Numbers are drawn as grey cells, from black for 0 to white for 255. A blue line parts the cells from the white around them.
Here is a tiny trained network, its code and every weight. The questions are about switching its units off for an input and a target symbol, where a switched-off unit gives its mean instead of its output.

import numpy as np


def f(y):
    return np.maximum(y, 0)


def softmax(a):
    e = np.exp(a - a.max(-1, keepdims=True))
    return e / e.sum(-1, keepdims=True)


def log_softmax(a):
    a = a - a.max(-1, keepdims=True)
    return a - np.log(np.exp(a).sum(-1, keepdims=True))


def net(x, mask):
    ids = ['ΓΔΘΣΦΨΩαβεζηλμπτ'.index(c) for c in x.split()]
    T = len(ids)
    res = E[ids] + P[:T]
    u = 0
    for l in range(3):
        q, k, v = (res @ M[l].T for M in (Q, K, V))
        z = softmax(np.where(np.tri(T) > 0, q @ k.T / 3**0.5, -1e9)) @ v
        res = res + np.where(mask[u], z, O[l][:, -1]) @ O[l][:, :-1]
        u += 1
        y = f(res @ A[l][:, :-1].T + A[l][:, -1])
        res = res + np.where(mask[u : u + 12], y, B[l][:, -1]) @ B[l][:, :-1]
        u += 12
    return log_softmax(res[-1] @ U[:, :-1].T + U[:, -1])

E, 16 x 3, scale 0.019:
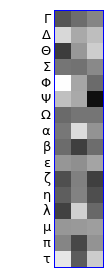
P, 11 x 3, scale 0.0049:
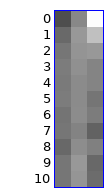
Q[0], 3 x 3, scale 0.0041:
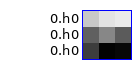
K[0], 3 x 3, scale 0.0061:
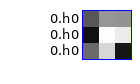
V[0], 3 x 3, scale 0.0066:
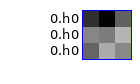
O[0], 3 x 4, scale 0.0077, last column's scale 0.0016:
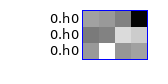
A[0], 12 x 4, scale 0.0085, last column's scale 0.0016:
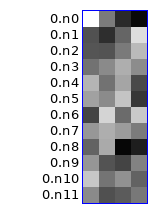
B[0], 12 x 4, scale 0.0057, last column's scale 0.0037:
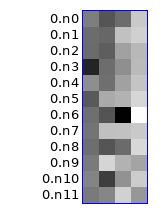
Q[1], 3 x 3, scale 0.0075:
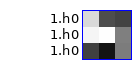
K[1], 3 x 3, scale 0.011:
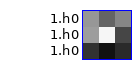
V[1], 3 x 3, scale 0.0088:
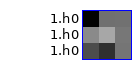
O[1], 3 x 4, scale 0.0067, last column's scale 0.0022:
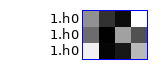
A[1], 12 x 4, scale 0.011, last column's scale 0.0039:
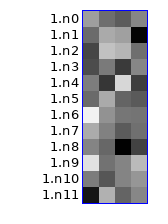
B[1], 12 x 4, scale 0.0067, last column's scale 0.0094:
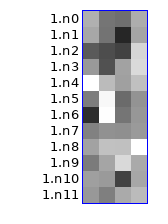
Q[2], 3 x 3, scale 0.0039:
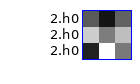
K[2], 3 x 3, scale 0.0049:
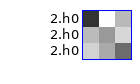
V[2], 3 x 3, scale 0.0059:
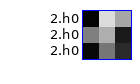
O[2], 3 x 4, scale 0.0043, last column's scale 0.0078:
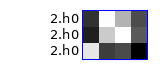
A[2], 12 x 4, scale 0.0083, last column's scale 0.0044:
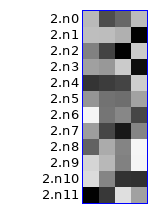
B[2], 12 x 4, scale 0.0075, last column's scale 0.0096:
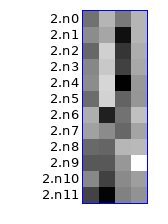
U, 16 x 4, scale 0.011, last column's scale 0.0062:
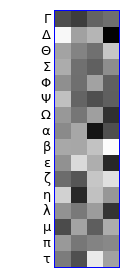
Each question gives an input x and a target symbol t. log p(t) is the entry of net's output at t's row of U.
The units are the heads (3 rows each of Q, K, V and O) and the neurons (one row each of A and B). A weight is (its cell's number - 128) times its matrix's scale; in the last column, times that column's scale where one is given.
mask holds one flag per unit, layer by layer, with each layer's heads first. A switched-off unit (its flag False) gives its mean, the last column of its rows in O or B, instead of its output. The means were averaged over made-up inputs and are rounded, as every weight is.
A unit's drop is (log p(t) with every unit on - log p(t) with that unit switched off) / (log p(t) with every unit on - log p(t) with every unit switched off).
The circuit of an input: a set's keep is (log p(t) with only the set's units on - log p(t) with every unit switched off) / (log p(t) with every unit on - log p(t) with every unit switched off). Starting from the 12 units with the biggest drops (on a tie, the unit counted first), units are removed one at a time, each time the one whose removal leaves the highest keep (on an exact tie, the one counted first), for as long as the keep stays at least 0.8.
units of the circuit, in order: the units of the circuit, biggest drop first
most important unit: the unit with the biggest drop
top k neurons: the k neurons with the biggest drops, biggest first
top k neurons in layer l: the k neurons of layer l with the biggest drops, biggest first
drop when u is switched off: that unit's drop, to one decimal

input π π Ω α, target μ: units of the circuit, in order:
(1.n2; 1.n4; 1.h0)
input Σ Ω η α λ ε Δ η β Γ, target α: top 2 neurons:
(1.n4; 1.n9)
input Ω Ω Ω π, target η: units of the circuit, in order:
(2.n6; 2.h0; 1.h0)
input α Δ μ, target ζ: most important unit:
2.n11
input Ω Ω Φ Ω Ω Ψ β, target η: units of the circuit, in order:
(1.h0; 1.n8; 2.n6; 2.n1)
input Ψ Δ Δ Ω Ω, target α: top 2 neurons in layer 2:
(2.n4; 2.n2)
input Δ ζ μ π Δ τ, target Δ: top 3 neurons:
(1.n4; 2.n3; 1.n9)
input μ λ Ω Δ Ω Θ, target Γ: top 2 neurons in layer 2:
(2.n11; 2.n4)
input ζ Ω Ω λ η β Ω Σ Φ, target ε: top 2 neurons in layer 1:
(1.n6; 1.n9)
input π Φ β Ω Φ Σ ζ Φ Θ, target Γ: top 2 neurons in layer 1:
(1.n4; 1.n8)
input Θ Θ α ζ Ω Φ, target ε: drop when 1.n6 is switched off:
0.4
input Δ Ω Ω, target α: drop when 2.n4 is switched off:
0.3
